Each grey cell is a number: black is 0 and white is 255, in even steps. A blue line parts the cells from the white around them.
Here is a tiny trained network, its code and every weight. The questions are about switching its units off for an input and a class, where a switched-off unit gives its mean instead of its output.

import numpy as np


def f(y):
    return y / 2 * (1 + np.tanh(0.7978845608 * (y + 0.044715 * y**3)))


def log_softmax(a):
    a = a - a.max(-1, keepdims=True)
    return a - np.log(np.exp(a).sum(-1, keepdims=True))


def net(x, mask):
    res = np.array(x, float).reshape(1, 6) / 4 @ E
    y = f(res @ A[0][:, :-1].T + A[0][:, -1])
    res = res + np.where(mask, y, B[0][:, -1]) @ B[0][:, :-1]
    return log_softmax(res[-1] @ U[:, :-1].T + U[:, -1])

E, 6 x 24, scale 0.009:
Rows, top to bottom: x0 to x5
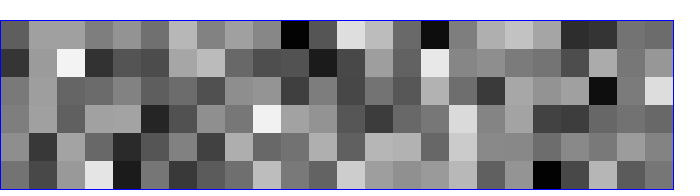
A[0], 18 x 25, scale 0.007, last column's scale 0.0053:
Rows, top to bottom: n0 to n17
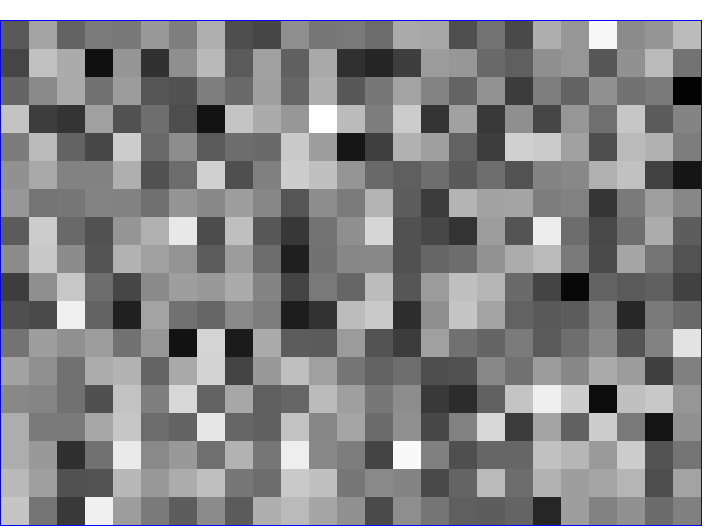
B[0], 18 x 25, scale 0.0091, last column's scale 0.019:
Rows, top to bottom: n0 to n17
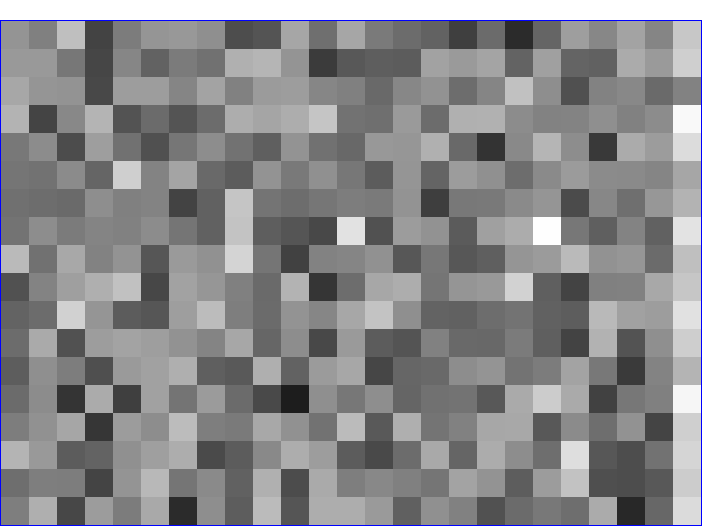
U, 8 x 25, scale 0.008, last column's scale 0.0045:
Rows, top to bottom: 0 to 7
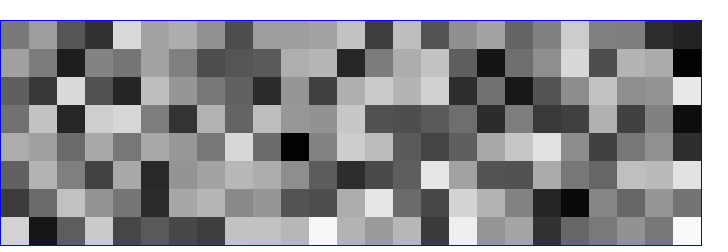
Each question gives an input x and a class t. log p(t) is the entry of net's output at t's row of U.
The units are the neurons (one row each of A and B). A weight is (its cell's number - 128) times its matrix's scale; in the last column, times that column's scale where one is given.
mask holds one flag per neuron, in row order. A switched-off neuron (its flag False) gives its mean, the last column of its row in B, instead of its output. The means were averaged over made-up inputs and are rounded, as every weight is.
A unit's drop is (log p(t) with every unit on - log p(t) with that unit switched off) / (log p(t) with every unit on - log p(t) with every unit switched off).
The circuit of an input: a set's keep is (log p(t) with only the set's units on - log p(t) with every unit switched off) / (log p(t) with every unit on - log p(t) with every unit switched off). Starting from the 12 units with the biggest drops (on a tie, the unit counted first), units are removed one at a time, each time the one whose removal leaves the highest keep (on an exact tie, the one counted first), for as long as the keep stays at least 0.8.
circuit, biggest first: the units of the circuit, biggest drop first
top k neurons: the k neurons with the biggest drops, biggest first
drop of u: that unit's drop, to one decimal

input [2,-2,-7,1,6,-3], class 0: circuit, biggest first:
(n14)
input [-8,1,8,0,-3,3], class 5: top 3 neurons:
(n1 n13 n4)
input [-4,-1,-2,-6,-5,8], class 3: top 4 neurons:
(n17 n11 n7 n8)
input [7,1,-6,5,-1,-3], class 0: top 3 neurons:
(n14 n13 n12)
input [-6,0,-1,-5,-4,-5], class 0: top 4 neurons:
(n16 n12 n0 n5)
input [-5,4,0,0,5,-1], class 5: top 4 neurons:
(n10 n1 n17 n14)
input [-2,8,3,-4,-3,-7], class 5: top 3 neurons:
(n1 n4 n0)
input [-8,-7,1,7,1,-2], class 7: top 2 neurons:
(n3 n13)
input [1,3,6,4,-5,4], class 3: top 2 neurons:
(n11 n14)
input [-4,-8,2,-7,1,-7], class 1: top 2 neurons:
(n15 n4)
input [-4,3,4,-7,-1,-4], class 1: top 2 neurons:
(n4 n0)
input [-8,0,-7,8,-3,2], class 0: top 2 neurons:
(n14 n5)
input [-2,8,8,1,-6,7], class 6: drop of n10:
0.1
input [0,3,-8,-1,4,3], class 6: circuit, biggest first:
(n9)
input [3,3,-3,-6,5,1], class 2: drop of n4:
-0.1
